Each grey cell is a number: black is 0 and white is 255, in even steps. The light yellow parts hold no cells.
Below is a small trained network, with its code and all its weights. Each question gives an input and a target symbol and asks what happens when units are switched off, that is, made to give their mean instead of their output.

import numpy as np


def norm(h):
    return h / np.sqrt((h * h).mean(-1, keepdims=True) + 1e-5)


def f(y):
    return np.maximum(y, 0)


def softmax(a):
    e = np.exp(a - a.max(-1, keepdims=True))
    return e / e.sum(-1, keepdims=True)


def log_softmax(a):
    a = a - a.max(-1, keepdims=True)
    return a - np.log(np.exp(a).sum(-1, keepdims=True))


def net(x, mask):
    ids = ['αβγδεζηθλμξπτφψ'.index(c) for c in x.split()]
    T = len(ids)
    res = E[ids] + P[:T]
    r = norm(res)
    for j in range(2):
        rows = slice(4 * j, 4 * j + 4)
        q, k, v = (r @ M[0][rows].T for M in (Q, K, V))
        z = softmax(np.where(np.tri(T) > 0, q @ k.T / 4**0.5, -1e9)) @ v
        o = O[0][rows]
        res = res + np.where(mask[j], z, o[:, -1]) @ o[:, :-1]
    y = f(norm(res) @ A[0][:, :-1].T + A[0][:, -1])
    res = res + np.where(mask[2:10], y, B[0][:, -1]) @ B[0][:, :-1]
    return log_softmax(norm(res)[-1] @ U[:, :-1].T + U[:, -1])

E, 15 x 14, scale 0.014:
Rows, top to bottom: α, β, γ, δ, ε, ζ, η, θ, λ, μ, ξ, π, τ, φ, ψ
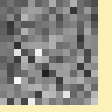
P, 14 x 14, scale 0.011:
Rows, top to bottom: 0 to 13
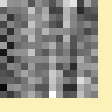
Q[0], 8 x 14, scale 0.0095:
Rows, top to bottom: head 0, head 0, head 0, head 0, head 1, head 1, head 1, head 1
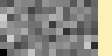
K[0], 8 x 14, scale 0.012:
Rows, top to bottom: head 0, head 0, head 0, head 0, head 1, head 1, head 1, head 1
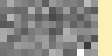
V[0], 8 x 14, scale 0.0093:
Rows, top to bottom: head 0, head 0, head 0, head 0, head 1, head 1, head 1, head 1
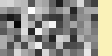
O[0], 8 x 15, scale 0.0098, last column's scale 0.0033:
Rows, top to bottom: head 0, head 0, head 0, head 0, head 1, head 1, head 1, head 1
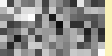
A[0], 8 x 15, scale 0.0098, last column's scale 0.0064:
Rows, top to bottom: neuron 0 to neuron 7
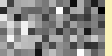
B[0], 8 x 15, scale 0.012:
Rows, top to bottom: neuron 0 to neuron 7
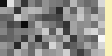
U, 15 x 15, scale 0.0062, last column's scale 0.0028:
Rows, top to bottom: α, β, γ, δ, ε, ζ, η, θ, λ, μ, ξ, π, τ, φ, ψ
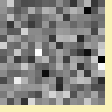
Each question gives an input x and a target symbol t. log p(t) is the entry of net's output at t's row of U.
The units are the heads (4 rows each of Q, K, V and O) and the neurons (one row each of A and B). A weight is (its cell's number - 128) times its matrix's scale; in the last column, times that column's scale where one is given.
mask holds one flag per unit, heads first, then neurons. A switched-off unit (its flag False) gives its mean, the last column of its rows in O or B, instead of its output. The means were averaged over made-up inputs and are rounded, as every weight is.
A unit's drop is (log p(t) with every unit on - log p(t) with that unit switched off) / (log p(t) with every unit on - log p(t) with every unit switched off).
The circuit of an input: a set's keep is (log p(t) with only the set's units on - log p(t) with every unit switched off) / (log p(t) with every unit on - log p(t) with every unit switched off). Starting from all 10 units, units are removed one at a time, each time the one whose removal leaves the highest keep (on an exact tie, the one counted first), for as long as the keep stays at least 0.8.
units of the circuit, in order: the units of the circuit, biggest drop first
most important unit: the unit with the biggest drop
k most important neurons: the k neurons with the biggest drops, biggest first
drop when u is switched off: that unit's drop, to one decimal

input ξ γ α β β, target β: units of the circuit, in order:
head 1
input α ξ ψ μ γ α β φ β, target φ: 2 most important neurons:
neuron 7; neuron 3
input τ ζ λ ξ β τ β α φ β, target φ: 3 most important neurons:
neuron 7; neuron 0; neuron 3
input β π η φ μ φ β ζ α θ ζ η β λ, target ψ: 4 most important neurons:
neuron 4; neuron 3; neuron 5; neuron 0
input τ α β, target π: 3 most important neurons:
neuron 2; neuron 0; neuron 5
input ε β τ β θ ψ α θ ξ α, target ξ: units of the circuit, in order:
head 1; neuron 2
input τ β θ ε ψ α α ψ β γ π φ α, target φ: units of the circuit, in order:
head 1; neuron 7
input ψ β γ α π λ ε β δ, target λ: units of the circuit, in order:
head 1; neuron 4
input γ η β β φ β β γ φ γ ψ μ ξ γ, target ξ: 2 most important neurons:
neuron 2; neuron 6
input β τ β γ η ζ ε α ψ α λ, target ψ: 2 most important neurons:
neuron 3; neuron 4
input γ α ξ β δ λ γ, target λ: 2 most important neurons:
neuron 4; neuron 0
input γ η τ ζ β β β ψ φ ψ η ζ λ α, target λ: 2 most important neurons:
neuron 4; neuron 0
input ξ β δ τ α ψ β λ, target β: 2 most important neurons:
neuron 1; neuron 5
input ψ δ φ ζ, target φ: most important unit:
head 1
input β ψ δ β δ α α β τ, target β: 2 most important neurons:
neuron 5; neuron 4
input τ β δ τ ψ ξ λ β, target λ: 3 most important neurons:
neuron 4; neuron 0; neuron 5
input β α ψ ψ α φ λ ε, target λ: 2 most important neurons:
neuron 4; neuron 3
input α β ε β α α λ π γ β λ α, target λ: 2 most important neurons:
neuron 4; neuron 5
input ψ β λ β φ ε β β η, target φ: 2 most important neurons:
neuron 5; neuron 3
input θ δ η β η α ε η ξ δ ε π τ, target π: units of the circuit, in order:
head 1
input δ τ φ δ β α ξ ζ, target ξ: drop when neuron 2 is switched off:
0.3
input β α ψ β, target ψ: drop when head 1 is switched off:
0.5
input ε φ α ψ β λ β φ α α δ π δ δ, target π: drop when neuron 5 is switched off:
0.2
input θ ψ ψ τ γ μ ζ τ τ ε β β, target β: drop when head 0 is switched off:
-0.2
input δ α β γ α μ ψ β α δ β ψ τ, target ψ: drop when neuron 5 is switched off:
0.1
